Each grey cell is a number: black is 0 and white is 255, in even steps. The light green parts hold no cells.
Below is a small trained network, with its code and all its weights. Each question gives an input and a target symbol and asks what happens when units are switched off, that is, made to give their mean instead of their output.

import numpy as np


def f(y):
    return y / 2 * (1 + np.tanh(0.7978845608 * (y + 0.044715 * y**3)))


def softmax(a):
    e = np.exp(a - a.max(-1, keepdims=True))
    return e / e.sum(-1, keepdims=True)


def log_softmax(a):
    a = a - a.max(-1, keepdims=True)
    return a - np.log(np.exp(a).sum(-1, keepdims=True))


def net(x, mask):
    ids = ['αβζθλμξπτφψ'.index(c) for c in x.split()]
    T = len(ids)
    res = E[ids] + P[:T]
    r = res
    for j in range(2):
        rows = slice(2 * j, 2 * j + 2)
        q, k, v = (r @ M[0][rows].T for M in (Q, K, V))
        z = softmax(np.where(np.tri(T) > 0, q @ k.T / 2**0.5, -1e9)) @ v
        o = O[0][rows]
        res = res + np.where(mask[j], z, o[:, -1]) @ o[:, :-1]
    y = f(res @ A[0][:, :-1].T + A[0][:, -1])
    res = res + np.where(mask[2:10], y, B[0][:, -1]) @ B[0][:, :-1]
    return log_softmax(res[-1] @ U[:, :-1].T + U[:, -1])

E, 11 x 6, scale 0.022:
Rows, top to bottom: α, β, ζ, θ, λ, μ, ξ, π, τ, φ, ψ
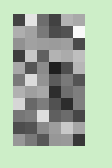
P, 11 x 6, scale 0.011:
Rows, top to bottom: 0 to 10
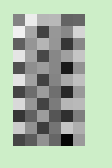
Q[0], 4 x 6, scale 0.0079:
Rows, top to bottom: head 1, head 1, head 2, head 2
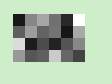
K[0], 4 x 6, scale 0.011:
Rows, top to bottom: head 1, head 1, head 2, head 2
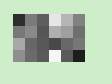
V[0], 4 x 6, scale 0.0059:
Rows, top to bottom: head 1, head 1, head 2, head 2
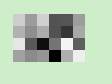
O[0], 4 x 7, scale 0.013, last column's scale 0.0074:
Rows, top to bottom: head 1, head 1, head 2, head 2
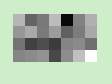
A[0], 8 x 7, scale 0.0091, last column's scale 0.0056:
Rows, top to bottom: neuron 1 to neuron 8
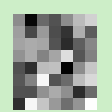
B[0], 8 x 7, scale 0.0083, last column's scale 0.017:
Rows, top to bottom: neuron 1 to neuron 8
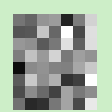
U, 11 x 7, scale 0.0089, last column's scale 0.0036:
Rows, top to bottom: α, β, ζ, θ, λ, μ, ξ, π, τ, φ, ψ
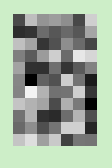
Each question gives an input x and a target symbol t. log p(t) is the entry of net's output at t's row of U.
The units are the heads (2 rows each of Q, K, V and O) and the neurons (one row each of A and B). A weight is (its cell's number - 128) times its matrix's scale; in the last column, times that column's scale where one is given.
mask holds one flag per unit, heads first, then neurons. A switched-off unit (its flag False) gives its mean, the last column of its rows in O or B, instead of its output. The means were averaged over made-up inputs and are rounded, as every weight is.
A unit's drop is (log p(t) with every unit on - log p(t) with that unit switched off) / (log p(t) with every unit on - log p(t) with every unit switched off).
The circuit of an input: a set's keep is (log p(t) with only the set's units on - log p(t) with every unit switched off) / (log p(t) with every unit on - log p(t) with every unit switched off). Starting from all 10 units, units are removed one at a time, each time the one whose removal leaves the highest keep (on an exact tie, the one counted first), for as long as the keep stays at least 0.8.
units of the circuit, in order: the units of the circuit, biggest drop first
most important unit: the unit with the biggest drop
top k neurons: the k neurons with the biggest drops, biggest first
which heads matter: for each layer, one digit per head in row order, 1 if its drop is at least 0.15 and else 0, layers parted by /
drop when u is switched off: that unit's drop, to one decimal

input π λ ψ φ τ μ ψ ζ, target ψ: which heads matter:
00
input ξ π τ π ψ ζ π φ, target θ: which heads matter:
00
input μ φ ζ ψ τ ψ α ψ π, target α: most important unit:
neuron 8
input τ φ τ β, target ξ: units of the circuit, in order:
neuron 8; head 2
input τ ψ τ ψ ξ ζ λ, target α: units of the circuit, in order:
neuron 6; head 2
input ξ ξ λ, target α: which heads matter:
00
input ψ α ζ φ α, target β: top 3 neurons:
neuron 8; neuron 3; neuron 4
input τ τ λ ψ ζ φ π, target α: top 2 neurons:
neuron 8; neuron 6
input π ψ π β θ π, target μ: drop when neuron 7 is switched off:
0.0
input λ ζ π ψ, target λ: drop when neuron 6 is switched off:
0.1
